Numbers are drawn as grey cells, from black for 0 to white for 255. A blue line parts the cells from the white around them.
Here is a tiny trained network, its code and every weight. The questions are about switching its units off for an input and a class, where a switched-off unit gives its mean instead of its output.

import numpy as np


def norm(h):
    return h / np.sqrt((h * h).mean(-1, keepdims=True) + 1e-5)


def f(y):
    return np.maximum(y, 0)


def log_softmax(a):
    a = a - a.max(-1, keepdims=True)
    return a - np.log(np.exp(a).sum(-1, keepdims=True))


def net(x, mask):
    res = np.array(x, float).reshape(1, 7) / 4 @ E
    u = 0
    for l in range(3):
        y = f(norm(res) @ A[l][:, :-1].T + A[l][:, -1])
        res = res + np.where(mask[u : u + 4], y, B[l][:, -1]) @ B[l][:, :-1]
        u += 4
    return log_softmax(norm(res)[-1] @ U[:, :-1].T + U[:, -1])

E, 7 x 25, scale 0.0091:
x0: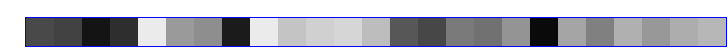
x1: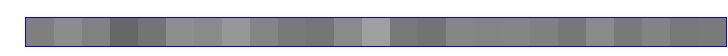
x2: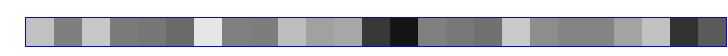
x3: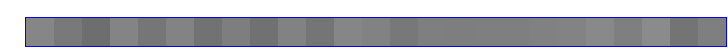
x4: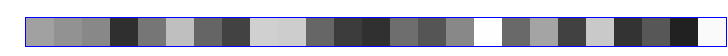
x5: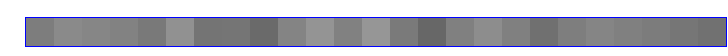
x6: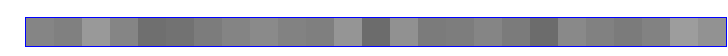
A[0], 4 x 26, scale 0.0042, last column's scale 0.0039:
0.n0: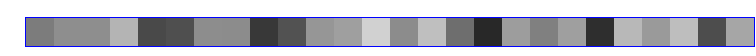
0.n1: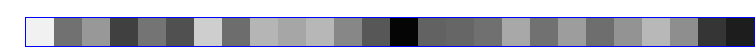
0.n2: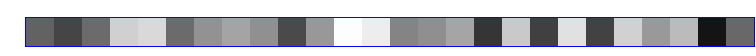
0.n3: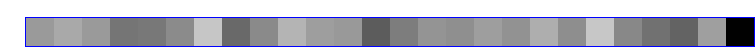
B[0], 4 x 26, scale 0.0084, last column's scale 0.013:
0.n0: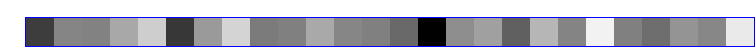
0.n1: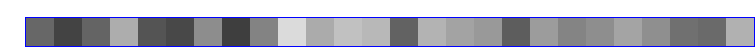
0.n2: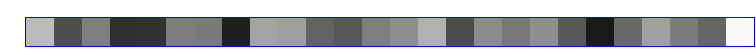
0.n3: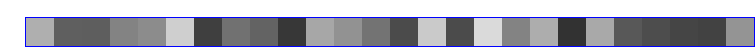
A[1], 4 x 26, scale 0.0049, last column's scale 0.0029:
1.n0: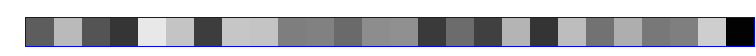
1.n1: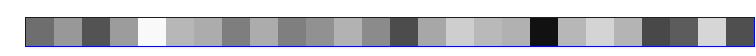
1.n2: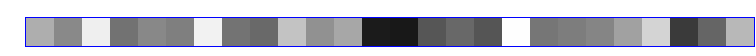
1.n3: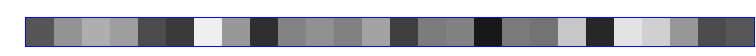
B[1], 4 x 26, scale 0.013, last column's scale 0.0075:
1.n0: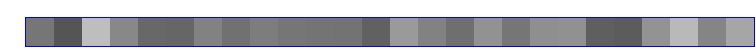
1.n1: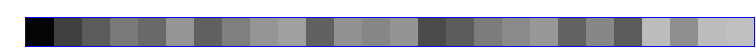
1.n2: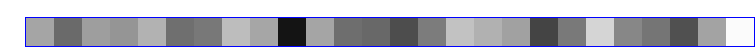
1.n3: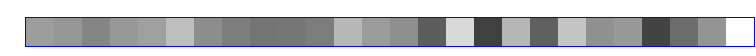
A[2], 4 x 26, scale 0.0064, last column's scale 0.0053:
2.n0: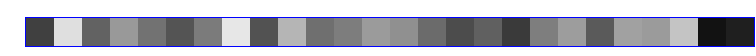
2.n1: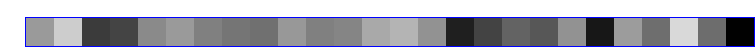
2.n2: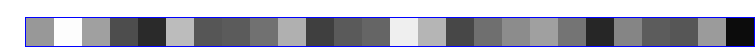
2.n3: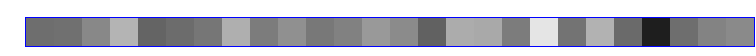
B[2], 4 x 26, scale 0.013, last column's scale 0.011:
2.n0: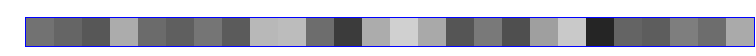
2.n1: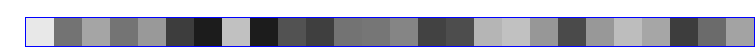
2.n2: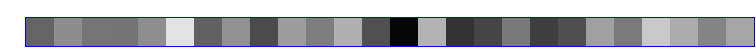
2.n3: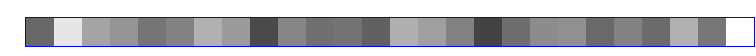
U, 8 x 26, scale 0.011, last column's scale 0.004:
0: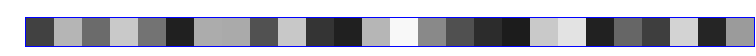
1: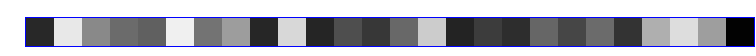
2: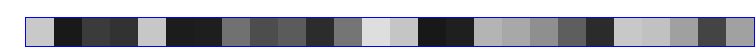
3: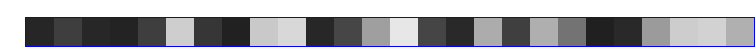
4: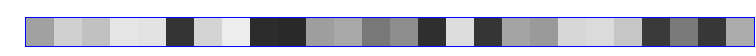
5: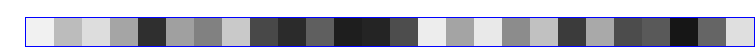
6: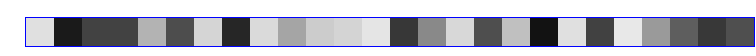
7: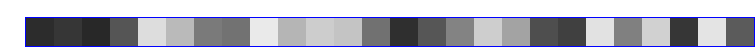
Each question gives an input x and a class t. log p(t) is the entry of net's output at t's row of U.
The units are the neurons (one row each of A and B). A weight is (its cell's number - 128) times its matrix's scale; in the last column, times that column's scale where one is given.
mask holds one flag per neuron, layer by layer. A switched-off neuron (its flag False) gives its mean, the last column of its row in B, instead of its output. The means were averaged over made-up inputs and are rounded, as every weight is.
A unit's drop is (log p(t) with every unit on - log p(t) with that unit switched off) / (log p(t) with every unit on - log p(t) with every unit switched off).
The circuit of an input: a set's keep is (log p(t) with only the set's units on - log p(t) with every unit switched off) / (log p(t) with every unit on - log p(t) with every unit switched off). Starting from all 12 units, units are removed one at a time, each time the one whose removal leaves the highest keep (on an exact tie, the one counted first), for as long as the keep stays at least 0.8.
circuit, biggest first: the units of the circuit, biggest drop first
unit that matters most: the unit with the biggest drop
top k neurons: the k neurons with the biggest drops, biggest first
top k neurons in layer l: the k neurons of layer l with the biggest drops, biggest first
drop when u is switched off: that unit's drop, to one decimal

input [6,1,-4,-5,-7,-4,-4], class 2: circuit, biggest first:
[2.n1, 0.n2]
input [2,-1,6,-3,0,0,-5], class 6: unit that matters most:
0.n1
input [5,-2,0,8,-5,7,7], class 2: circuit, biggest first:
[0.n2, 2.n1]
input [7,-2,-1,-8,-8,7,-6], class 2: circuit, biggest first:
[2.n1, 0.n2]
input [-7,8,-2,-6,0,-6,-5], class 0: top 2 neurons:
[0.n2, 1.n2]
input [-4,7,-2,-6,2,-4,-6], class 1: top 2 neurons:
[0.n0, 1.n2]
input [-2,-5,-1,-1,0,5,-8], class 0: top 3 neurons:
[0.n2, 1.n2, 1.n3]
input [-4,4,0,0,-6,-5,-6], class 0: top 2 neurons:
[1.n2, 0.n0]
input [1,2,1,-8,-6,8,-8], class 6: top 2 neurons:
[0.n2, 0.n0]
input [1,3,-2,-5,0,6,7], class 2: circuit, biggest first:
[0.n0, 2.n1, 1.n2]
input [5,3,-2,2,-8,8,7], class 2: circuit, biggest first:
[0.n2, 2.n1]
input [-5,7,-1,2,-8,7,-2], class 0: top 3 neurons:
[1.n2, 2.n0, 0.n0]
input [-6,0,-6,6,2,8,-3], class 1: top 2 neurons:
[0.n0, 2.n2]
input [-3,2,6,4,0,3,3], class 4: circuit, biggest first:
[0.n2]
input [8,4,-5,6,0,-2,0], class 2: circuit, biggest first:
[2.n1, 0.n0, 1.n2]
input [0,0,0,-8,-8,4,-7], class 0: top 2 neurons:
[0.n0, 1.n2]
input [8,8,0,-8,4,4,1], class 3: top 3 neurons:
[1.n1, 1.n0, 1.n2]
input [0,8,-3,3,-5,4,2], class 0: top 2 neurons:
[0.n0, 2.n0]
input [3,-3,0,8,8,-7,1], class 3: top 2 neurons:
[1.n2, 0.n2]
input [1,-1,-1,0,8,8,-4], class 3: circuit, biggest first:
[1.n2]
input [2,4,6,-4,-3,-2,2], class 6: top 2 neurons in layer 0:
[0.n2, 0.n1]
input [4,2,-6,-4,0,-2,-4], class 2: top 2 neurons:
[2.n1, 0.n0]
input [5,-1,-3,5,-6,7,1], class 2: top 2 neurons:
[0.n2, 2.n1]
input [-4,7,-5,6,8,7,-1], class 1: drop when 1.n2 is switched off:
0.2
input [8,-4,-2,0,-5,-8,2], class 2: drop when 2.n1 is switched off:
0.4
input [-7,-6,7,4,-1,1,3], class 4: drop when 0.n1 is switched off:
0.0
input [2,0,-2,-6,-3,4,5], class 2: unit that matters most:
0.n2
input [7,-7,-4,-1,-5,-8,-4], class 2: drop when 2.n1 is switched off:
0.1
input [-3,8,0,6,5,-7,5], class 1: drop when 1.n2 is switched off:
1.0
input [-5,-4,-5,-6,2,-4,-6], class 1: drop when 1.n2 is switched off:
0.2
